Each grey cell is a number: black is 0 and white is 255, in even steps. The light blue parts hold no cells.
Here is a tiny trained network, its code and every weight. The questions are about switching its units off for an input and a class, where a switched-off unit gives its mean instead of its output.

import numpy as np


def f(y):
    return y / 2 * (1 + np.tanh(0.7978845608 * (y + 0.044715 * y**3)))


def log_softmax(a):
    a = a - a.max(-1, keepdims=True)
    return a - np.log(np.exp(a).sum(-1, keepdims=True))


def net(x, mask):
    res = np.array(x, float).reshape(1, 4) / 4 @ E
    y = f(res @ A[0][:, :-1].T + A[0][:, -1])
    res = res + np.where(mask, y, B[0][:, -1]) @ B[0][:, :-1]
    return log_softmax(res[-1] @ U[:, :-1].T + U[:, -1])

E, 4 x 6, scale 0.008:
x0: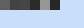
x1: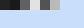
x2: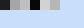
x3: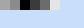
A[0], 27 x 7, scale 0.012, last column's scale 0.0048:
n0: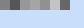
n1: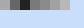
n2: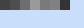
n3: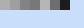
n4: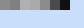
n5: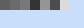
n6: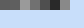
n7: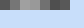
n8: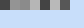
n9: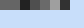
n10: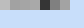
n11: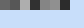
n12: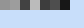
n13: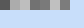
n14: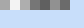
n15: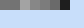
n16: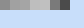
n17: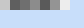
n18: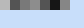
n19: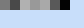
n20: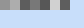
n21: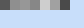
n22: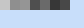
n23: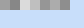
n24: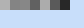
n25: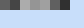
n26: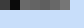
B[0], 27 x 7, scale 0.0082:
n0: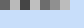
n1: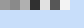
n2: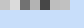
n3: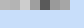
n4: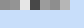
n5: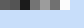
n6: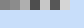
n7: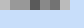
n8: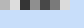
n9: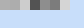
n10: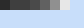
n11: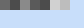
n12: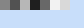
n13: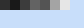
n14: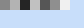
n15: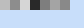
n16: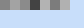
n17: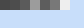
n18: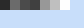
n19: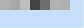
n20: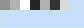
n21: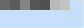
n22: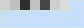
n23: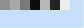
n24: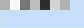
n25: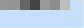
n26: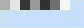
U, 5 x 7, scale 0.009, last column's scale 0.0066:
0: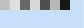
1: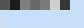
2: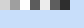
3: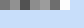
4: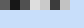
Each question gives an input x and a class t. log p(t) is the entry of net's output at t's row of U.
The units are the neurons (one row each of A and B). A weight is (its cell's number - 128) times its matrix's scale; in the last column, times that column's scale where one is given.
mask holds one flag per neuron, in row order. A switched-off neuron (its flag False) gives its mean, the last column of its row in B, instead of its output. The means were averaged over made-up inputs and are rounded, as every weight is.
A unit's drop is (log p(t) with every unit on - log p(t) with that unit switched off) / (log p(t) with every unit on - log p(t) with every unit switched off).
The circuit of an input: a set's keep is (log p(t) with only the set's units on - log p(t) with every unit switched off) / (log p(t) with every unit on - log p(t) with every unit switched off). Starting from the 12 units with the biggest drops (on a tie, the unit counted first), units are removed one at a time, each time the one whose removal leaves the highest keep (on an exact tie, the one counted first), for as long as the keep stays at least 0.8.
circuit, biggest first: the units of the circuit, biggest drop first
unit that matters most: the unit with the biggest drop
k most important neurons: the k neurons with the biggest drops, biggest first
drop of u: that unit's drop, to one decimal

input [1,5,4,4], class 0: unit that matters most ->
n26
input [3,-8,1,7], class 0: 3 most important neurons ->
n22, n24, n14
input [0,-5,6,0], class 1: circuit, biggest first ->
n13, n11
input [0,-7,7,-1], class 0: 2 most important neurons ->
n24, n14
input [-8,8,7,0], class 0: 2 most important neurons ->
n8, n0
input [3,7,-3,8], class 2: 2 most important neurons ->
n1, n9
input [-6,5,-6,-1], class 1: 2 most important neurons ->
n10, n12
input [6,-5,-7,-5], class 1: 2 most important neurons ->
n18, n12
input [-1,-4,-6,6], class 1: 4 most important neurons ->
n17, n10, n12, n23
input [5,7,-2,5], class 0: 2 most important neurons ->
n26, n2
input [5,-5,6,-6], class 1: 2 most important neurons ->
n5, n11
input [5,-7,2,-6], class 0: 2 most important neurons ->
n22, n24
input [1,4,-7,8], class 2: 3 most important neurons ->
n1, n20, n9
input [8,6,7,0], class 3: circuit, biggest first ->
n26
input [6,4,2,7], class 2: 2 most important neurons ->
n9, n1
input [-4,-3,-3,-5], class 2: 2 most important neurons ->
n4, n23
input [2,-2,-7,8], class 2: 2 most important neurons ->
n1, n20
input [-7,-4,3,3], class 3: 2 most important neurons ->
n14, n13
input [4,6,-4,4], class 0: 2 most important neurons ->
n26, n2
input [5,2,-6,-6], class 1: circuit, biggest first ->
n18
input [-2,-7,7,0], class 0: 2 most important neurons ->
n14, n24
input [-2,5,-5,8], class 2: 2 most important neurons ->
n1, n20
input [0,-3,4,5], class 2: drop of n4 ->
-0.1
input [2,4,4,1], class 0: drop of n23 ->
0.3
